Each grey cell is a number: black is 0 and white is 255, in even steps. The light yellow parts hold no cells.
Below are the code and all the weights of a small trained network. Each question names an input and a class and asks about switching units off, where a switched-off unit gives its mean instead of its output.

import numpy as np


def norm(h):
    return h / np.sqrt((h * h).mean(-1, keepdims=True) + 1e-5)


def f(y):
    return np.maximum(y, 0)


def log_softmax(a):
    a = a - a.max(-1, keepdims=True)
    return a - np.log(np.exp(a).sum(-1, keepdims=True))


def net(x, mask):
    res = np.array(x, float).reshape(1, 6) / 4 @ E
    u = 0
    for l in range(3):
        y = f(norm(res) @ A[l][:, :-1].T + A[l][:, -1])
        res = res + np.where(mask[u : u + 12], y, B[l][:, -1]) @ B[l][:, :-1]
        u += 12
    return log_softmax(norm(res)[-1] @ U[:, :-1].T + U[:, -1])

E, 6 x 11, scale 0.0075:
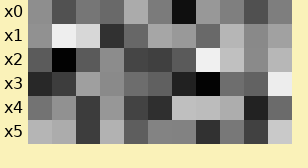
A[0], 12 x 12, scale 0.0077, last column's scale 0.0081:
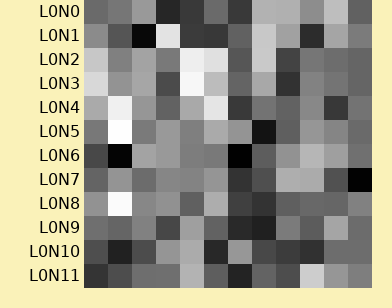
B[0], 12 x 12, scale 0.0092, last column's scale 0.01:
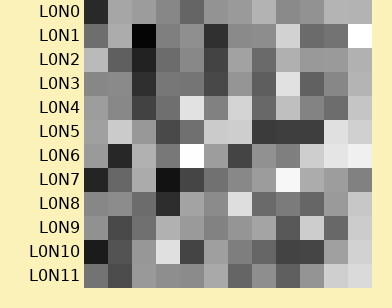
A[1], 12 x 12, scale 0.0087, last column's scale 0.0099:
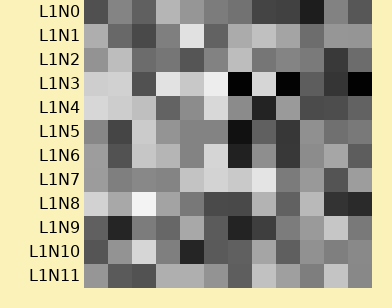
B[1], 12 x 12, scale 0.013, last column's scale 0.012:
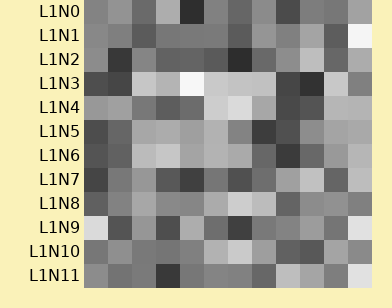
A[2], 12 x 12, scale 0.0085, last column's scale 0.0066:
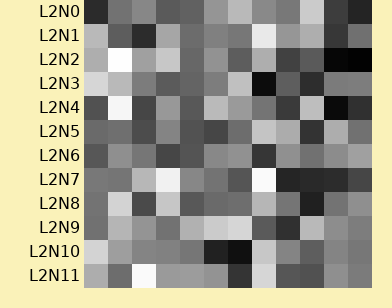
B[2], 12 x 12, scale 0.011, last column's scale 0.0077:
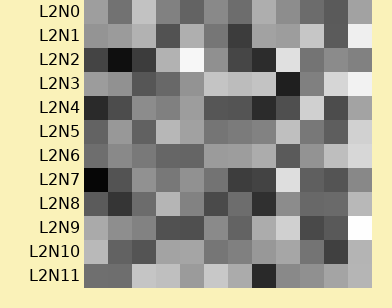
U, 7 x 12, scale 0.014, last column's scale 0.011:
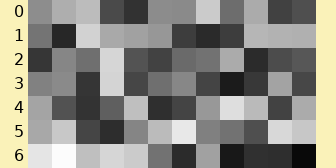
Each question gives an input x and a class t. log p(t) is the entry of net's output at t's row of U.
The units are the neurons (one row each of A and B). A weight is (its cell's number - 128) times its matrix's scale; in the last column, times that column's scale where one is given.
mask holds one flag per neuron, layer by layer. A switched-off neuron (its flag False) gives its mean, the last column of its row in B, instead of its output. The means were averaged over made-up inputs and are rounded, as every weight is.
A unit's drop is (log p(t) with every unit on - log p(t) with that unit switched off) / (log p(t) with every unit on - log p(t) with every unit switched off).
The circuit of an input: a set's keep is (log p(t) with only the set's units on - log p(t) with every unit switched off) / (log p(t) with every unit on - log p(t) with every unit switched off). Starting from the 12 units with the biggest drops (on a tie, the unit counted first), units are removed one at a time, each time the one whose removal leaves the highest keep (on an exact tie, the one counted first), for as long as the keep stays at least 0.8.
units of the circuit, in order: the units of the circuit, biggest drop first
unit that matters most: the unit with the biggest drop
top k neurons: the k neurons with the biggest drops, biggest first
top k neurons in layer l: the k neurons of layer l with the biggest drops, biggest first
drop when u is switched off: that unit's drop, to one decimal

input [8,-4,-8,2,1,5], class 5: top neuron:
L0N8
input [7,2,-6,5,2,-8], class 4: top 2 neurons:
L0N4; L0N3
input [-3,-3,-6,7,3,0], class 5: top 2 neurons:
L0N5; L0N8
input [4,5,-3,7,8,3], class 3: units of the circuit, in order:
L0N6; L1N0; L1N11
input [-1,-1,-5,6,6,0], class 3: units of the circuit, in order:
L1N0; L0N6
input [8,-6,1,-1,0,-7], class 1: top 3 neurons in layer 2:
L2N9; L2N11; L2N5
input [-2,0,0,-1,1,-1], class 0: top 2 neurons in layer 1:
L1N7; L1N9
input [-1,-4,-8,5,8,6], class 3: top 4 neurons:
L1N0; L0N10; L2N8; L1N11
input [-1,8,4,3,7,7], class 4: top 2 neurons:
L0N1; L0N10
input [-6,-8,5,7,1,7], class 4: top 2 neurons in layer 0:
L0N1; L0N5
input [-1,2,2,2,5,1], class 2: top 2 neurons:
L0N6; L1N9
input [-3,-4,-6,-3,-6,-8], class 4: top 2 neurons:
L1N1; L0N2
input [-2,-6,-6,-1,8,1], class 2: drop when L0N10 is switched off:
0.2
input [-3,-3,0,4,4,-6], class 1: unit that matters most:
L0N10
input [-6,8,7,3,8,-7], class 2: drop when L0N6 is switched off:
0.3
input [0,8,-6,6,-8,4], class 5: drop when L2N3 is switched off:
0.0
